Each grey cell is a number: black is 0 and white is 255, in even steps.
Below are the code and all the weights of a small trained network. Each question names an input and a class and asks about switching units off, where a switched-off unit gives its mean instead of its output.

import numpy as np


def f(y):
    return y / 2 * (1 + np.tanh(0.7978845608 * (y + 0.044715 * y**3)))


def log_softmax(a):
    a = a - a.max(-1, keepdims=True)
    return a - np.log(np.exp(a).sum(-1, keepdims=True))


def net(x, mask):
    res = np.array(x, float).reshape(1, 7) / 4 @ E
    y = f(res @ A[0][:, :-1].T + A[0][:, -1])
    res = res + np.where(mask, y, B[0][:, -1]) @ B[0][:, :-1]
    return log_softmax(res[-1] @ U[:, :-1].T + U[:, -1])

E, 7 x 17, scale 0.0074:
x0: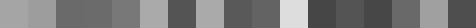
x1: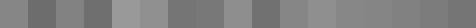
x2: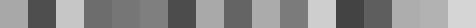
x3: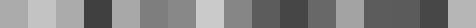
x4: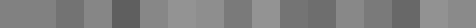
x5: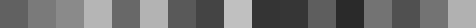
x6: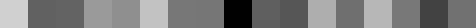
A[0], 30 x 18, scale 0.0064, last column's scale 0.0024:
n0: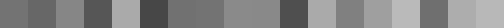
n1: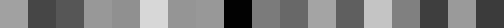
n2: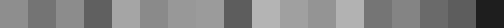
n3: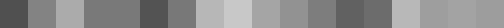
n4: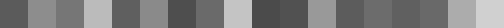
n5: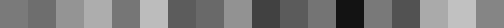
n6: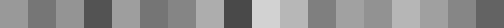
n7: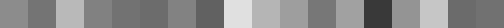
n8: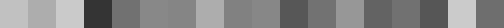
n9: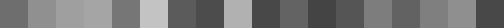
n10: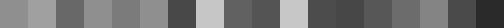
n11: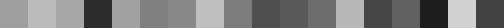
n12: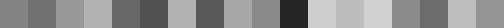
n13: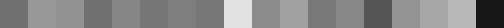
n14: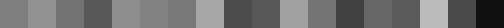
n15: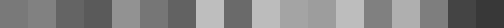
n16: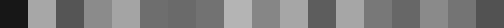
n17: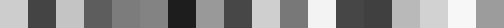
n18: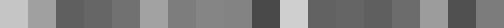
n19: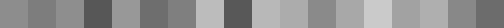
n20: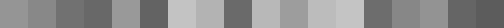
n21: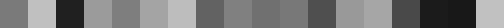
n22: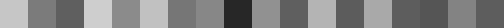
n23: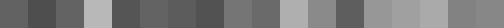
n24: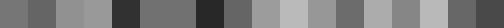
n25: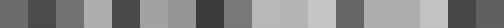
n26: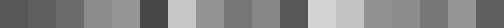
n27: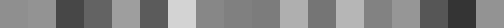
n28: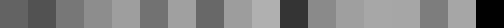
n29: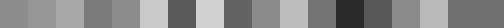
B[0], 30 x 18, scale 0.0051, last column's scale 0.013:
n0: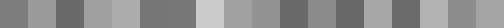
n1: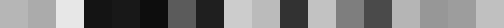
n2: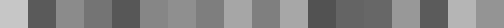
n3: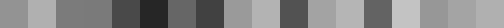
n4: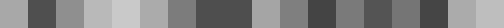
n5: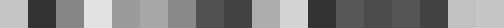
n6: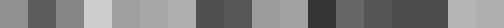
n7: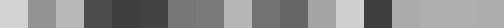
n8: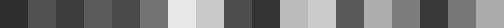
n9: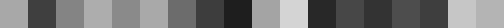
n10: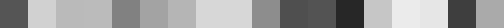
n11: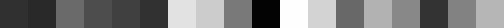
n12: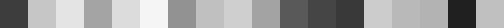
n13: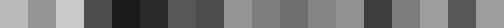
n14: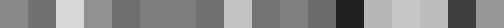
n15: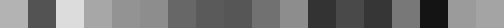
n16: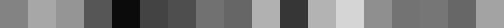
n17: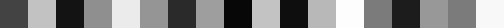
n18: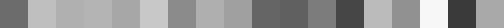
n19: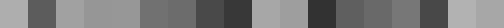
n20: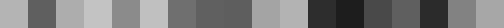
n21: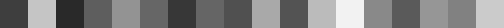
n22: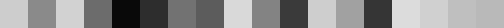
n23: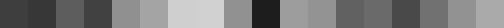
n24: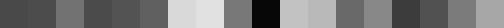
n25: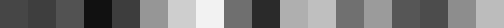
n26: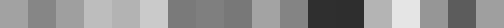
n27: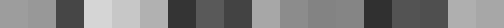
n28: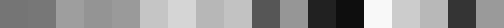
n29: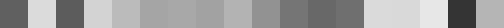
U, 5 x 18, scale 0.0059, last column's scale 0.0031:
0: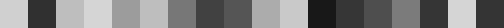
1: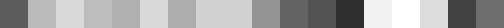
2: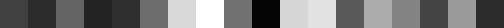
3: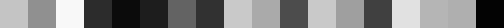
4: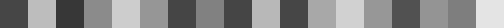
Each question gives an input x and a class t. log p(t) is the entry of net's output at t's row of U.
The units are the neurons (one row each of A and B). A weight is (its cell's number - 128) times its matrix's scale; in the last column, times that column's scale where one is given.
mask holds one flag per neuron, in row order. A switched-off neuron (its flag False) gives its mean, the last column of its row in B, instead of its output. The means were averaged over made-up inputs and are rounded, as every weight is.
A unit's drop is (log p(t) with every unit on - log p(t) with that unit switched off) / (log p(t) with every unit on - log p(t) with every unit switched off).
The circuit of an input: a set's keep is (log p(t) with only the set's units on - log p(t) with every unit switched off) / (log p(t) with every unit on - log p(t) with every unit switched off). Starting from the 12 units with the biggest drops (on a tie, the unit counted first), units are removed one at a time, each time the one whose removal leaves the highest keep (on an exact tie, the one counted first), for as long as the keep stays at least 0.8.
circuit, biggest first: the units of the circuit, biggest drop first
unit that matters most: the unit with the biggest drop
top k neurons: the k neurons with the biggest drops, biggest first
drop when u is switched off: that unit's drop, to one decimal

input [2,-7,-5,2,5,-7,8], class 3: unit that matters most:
n1
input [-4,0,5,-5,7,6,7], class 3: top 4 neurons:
[n1 n22 n6 n20]
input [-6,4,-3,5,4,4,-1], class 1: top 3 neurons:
[n12 n25 n17]
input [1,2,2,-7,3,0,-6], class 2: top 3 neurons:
[n25 n24 n23]
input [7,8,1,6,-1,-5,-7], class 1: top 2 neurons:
[n29 n10]
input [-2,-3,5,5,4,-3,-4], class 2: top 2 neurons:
[n8 n11]
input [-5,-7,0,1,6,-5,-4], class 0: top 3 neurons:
[n20 n29 n10]
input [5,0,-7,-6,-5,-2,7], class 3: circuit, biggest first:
[n1 n22]
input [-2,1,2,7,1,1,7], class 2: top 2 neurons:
[n11 n8]
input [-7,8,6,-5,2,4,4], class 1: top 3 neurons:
[n12 n28 n21]
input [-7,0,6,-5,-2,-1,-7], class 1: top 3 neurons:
[n12 n28 n1]
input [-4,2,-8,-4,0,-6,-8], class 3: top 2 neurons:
[n17 n7]
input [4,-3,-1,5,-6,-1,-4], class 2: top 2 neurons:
[n11 n12]
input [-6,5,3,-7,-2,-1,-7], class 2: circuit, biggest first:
[n25]
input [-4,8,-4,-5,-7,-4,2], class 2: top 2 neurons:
[n17 n25]
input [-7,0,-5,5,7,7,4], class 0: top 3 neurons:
[n9 n4 n5]
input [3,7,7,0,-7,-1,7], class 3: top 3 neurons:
[n1 n22 n21]
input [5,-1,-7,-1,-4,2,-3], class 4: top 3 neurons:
[n21 n12 n16]
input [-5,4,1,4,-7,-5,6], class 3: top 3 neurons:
[n1 n22 n5]
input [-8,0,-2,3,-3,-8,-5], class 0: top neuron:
[n20]
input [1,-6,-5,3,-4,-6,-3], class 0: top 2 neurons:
[n17 n20]
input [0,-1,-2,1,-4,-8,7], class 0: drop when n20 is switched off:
0.1
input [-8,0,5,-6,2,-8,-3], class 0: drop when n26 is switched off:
-0.1
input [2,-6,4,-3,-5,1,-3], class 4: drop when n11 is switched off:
0.2
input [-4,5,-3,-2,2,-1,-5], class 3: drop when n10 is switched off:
0.2
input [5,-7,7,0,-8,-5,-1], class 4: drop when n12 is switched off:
0.1
